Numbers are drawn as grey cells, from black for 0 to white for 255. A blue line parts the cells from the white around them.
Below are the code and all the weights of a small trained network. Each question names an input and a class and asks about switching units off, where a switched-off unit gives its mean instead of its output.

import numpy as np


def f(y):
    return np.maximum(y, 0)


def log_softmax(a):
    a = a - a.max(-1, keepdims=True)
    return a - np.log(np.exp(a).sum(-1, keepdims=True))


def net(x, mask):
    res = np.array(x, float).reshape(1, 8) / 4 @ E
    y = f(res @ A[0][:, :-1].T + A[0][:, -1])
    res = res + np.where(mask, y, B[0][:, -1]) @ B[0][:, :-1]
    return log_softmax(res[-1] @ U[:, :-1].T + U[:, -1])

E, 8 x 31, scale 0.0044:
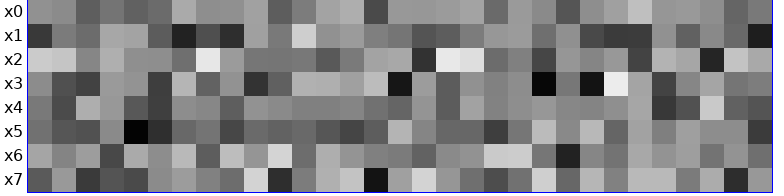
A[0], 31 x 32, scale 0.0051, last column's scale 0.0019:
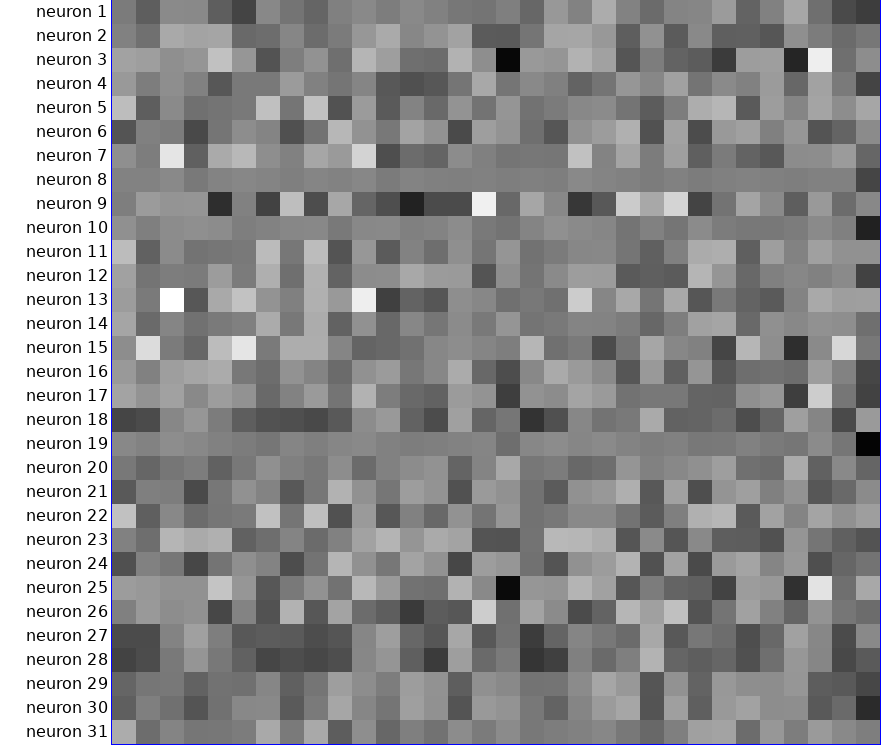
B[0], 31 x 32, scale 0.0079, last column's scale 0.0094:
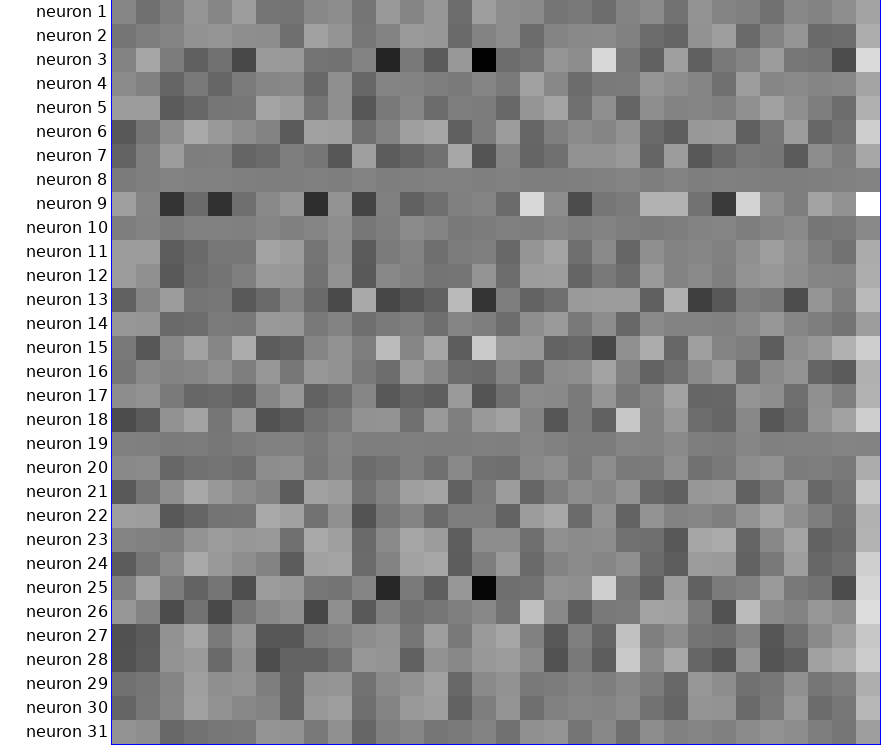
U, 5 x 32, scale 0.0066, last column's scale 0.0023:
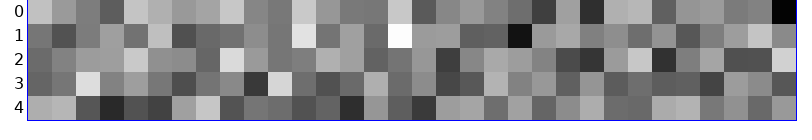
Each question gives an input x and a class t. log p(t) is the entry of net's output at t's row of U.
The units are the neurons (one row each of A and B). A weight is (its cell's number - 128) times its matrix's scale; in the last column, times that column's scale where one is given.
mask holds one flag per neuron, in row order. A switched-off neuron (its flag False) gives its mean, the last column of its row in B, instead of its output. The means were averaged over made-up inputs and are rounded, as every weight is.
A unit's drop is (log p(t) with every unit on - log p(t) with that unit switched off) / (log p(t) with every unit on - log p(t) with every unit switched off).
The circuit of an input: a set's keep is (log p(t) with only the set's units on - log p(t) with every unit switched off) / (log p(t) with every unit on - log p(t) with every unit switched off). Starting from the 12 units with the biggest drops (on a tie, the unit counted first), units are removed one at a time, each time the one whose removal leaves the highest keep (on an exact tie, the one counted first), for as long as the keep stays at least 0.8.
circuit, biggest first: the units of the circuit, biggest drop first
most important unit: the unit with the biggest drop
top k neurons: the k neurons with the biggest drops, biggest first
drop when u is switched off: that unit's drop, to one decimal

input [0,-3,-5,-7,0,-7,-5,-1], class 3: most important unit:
neuron 13
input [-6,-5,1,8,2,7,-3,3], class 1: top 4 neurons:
[neuron 3; neuron 25; neuron 27; neuron 9]
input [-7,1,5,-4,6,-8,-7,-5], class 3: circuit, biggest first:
[neuron 9; neuron 13]
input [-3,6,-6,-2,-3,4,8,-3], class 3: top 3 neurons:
[neuron 28; neuron 13; neuron 18]
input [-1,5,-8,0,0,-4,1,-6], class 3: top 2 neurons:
[neuron 28; neuron 18]
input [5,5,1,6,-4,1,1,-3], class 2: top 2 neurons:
[neuron 9; neuron 26]
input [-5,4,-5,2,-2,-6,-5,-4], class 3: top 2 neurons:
[neuron 28; neuron 18]
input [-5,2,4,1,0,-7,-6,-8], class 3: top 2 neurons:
[neuron 9; neuron 27]
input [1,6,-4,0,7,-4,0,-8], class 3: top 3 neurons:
[neuron 28; neuron 18; neuron 27]
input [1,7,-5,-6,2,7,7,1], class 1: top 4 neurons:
[neuron 9; neuron 3; neuron 25; neuron 28]
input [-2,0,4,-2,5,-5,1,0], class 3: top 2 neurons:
[neuron 9; neuron 26]
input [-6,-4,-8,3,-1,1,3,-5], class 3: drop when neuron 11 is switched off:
-0.1
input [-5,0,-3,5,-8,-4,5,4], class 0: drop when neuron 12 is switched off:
0.2
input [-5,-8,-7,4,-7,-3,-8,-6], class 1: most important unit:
neuron 3
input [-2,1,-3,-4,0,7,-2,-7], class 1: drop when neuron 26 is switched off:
0.1
